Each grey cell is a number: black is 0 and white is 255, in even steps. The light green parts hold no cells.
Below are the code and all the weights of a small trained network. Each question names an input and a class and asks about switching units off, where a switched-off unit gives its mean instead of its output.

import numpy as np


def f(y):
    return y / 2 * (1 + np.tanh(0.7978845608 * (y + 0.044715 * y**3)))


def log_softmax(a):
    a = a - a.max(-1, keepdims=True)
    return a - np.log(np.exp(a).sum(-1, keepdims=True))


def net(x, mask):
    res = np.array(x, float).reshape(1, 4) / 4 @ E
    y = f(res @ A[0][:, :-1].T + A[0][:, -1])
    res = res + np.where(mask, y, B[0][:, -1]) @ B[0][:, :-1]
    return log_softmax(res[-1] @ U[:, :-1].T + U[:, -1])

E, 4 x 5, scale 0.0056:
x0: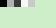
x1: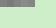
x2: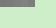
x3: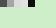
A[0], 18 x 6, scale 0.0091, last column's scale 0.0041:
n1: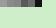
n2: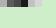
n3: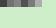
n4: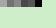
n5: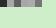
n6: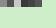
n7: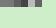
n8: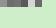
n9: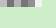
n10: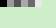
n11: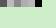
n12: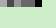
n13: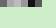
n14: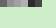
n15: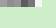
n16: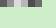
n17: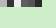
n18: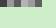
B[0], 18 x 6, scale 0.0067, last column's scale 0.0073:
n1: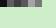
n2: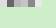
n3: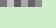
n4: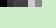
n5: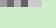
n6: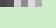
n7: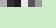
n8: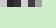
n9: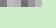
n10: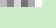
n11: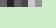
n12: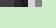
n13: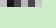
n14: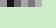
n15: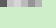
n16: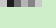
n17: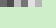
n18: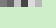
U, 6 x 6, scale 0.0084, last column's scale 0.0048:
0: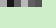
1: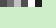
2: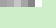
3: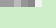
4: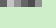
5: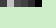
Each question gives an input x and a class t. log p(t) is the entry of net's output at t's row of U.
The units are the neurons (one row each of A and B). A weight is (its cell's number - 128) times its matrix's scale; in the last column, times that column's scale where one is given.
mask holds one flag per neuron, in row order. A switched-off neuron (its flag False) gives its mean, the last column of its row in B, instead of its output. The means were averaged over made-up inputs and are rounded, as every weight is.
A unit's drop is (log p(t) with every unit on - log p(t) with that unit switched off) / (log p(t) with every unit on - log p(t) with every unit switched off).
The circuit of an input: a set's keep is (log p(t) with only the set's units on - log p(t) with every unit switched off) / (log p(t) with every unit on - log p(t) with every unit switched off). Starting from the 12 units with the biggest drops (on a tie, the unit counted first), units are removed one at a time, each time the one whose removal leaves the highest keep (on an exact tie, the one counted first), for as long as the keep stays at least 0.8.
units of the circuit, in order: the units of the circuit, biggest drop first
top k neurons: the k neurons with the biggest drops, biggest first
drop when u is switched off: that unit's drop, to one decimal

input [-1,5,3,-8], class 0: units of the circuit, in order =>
n8
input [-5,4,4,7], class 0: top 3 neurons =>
n13, n16, n14
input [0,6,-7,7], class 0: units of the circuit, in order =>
n13, n16
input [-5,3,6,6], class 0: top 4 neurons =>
n13, n16, n14, n10
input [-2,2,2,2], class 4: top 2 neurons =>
n2, n10
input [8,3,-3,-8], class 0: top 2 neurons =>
n8, n7
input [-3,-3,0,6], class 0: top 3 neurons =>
n13, n16, n14
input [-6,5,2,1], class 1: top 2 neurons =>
n17, n6
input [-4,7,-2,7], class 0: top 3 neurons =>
n13, n16, n14
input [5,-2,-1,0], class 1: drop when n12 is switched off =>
-0.1
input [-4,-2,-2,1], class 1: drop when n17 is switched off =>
0.4
